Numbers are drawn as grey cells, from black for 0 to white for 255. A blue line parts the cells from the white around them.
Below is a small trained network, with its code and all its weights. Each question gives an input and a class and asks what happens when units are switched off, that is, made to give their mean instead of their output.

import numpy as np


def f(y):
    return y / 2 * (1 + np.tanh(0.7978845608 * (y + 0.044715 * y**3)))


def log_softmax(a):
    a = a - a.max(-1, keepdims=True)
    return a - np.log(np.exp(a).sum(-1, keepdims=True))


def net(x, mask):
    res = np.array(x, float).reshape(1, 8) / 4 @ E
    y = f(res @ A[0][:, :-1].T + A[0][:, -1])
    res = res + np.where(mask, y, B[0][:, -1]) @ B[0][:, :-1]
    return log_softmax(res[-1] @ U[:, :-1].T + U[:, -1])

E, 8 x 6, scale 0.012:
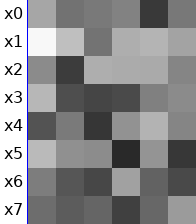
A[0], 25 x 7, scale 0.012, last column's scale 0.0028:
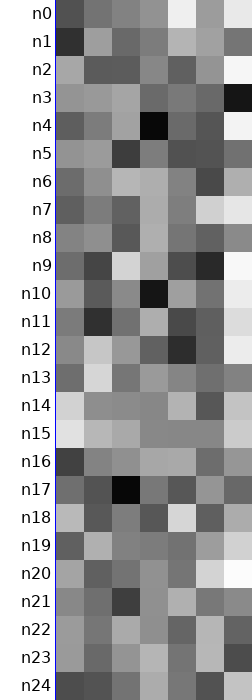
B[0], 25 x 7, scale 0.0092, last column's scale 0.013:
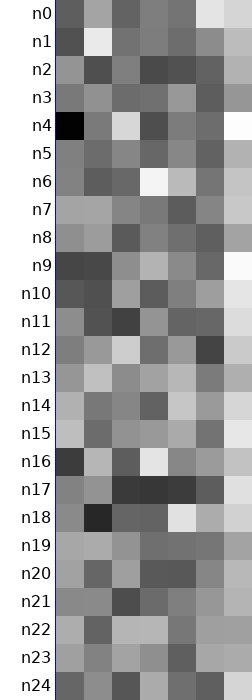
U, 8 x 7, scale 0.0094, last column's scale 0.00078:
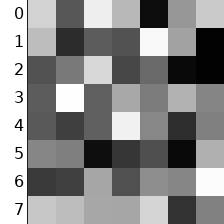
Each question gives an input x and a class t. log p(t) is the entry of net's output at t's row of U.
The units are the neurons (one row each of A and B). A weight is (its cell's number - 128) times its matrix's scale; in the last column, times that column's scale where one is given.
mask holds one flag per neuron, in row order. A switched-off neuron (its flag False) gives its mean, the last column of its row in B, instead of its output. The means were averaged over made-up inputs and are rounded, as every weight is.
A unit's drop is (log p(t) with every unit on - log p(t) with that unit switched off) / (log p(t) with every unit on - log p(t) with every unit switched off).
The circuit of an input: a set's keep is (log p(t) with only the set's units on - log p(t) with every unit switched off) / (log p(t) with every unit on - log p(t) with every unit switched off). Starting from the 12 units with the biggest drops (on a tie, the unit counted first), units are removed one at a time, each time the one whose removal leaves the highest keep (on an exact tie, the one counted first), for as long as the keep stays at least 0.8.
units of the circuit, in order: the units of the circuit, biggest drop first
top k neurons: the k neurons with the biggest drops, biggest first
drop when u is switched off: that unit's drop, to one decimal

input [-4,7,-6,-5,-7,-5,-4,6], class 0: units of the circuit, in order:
(n22)
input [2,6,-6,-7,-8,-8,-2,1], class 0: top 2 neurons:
(n22 n23)
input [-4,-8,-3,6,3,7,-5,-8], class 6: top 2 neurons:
(n18 n10)
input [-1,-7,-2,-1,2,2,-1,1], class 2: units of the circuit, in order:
(n18 n4)
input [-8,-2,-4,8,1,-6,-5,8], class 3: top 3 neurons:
(n1 n0 n11)
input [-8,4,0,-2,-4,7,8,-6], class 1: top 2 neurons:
(n18 n14)
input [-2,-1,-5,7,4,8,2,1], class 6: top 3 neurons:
(n4 n10 n18)
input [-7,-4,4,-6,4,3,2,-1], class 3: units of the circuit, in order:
(n0 n1)
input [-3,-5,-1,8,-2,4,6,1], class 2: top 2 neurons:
(n4 n10)
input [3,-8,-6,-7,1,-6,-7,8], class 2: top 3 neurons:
(n4 n12 n0)
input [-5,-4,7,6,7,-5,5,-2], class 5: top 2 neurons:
(n17 n11)
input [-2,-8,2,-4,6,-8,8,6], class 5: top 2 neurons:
(n17 n11)
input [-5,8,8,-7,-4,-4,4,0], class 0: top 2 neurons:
(n23 n22)
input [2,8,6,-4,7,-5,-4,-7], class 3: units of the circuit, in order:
(n0)
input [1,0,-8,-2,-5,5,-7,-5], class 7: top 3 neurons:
(n15 n13 n17)
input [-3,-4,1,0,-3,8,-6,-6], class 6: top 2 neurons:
(n18 n4)
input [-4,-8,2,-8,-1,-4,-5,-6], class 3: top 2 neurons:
(n1 n0)
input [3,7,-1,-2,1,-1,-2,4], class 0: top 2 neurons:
(n18 n20)
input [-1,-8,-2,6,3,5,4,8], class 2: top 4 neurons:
(n4 n10 n17 n0)
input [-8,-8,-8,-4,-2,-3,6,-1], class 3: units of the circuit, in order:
(n1)
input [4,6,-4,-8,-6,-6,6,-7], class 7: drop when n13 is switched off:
0.1
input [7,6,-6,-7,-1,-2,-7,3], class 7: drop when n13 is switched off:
0.2
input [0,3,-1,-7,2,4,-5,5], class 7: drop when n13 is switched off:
0.1
